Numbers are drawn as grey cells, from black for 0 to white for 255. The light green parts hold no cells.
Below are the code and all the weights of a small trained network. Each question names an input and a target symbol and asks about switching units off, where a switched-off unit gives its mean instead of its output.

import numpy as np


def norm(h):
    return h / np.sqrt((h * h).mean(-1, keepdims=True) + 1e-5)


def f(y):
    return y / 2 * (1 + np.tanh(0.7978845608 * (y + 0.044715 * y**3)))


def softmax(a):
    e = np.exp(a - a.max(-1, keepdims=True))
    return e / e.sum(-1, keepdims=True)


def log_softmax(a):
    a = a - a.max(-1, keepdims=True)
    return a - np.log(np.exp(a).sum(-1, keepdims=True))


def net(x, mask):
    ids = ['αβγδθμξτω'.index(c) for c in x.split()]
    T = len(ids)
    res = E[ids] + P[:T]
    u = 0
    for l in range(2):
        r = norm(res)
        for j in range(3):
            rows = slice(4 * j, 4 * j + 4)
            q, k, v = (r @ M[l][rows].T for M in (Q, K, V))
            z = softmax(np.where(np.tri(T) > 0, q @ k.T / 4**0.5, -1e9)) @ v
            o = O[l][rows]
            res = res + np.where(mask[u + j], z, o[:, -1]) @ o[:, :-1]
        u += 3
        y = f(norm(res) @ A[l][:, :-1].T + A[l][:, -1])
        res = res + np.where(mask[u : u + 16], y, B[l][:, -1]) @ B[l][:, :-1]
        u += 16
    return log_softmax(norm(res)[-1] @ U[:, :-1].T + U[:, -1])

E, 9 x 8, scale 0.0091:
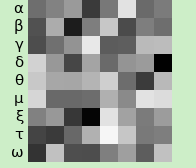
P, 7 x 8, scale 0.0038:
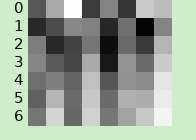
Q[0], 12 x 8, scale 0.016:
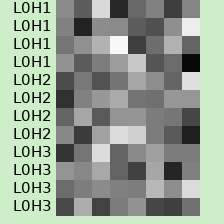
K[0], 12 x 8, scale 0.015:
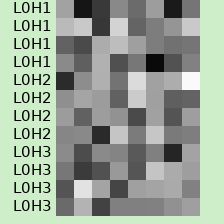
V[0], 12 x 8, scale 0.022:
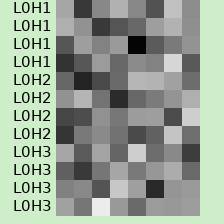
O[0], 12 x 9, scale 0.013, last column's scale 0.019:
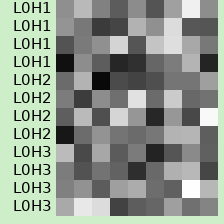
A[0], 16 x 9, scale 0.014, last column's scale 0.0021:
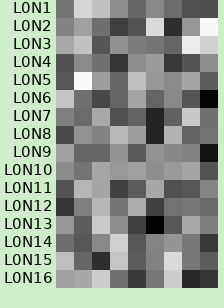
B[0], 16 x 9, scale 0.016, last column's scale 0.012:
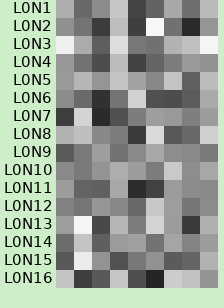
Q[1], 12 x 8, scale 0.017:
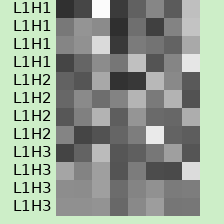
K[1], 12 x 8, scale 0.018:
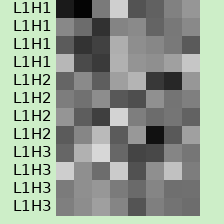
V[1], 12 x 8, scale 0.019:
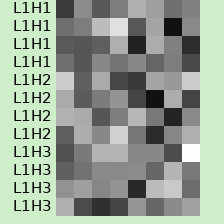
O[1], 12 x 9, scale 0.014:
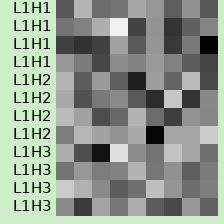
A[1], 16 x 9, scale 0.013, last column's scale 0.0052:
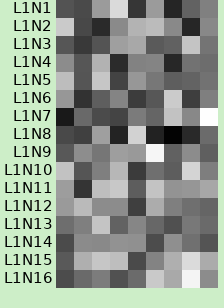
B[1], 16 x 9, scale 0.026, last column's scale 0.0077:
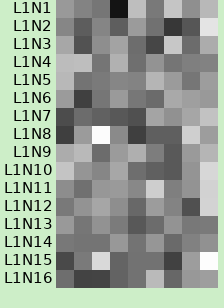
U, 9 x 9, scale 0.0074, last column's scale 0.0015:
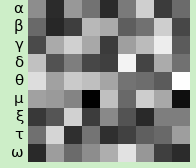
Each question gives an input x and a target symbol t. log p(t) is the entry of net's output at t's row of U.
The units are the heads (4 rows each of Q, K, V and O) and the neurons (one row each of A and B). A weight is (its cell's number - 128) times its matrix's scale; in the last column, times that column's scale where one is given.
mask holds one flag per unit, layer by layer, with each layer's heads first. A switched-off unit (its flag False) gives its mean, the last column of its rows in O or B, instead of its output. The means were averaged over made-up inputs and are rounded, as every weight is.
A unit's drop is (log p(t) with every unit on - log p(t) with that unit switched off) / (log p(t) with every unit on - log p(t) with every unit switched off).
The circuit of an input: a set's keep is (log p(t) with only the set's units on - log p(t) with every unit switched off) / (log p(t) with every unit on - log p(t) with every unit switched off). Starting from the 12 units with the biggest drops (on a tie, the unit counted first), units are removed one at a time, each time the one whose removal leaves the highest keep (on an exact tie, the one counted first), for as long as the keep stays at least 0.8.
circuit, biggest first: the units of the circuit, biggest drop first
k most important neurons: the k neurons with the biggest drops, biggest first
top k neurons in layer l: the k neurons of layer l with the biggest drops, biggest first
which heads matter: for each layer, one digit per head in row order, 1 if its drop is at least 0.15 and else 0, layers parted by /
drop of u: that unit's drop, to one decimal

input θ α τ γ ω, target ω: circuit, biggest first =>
L0H3
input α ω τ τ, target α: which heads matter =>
101 / 000
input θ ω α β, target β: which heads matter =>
001 / 001
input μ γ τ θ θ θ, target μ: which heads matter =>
111 / 100
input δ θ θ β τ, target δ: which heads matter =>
010 / 010
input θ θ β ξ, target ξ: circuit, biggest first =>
L0H1, L1N8, L1H3
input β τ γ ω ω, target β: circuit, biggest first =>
L0H3, L1H3, L0H2
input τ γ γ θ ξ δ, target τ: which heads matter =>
100 / 010
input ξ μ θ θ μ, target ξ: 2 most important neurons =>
L1N8, L0N3
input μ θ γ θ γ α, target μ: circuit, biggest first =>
L1H1, L0H1
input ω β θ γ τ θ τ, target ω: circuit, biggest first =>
L0H3, L0H1
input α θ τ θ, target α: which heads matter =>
001 / 010
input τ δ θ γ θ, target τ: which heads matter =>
011 / 000
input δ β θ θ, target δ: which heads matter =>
010 / 010
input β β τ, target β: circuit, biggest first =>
L0H3
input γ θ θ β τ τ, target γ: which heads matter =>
100 / 010
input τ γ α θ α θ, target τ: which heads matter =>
010 / 000
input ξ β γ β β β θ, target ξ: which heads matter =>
000 / 000
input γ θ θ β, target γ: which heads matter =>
100 / 000
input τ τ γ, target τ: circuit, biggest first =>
L0H2
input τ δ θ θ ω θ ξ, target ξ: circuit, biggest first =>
L0H1, L1H3, L1N8
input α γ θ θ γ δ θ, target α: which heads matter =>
001 / 000
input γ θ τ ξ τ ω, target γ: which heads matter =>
010 / 010
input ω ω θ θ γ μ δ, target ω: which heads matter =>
100 / 010
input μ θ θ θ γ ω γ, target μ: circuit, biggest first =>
L1H1, L0H1
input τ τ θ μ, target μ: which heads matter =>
100 / 100
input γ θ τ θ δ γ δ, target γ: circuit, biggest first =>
L0H1
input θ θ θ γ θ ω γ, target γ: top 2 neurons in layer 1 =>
L1N15, L1N2
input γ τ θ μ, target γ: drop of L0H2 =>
0.6
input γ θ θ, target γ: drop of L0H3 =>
0.1
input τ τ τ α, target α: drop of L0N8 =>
0.0
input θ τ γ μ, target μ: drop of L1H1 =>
0.2
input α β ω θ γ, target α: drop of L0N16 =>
0.2
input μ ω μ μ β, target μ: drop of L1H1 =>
0.7
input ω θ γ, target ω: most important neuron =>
L0N3
